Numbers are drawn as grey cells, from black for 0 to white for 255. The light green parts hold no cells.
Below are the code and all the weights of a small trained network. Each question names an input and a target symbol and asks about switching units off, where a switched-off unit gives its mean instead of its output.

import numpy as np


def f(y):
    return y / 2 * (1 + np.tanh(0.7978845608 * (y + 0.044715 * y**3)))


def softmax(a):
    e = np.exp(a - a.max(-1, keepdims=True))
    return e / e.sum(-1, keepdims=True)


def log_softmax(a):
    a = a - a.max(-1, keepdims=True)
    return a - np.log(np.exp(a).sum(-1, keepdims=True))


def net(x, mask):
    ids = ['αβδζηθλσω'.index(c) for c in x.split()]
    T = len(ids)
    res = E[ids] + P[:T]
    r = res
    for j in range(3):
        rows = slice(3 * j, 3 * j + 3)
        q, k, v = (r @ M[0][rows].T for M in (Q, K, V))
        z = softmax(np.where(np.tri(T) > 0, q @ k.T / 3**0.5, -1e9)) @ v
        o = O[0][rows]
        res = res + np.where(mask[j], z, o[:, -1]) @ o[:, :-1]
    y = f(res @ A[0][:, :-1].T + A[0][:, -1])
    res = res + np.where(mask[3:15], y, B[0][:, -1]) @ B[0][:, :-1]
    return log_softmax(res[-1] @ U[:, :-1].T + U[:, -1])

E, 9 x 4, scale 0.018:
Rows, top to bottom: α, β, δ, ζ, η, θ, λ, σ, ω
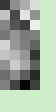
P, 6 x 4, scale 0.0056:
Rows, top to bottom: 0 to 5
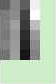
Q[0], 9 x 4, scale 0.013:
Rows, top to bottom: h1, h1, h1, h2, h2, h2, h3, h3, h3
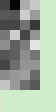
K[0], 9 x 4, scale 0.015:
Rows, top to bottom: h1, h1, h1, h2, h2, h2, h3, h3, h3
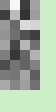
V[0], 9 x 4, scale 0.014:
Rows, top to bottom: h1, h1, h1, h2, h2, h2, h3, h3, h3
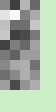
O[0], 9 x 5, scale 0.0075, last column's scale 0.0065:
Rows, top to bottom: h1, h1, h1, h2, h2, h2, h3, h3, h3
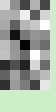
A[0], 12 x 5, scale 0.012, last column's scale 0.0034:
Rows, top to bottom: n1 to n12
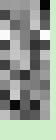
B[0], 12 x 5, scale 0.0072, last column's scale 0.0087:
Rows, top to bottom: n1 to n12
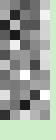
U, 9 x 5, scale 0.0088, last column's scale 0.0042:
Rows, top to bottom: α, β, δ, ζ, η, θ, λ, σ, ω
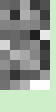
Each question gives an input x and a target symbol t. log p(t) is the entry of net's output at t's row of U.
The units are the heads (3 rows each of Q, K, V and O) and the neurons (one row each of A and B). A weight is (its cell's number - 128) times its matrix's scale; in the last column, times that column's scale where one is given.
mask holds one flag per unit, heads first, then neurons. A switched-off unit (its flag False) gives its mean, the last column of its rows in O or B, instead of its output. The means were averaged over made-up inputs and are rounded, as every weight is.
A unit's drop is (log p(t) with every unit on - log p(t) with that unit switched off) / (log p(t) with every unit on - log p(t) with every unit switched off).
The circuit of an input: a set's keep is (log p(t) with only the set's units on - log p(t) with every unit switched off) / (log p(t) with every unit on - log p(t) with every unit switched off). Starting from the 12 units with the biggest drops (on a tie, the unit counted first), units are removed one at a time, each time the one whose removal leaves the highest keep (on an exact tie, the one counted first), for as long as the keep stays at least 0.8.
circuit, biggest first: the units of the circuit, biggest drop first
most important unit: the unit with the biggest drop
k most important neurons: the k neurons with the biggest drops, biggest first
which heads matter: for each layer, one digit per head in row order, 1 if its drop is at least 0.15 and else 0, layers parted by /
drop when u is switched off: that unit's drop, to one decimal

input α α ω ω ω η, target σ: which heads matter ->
110
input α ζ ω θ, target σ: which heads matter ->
111
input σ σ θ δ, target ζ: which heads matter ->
110
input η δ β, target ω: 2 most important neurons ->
n10; n2
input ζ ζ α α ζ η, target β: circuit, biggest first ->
n4; h3
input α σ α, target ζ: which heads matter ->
110
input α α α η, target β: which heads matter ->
111
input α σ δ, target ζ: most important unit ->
h1
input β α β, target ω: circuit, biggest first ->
h2; n10
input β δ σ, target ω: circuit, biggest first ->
h1; n12; n10
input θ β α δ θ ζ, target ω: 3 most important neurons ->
n10; n2; n7
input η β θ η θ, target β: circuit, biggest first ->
h1; n4
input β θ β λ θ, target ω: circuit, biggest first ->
h1; n12
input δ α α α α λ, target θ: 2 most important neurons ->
n5; n2
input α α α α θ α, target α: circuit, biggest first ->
h2; n7
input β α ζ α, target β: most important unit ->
n2
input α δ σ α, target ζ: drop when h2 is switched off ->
0.2
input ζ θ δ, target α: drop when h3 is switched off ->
0.3
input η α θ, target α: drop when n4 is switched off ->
0.1
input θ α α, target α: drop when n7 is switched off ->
0.2
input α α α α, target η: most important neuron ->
n10
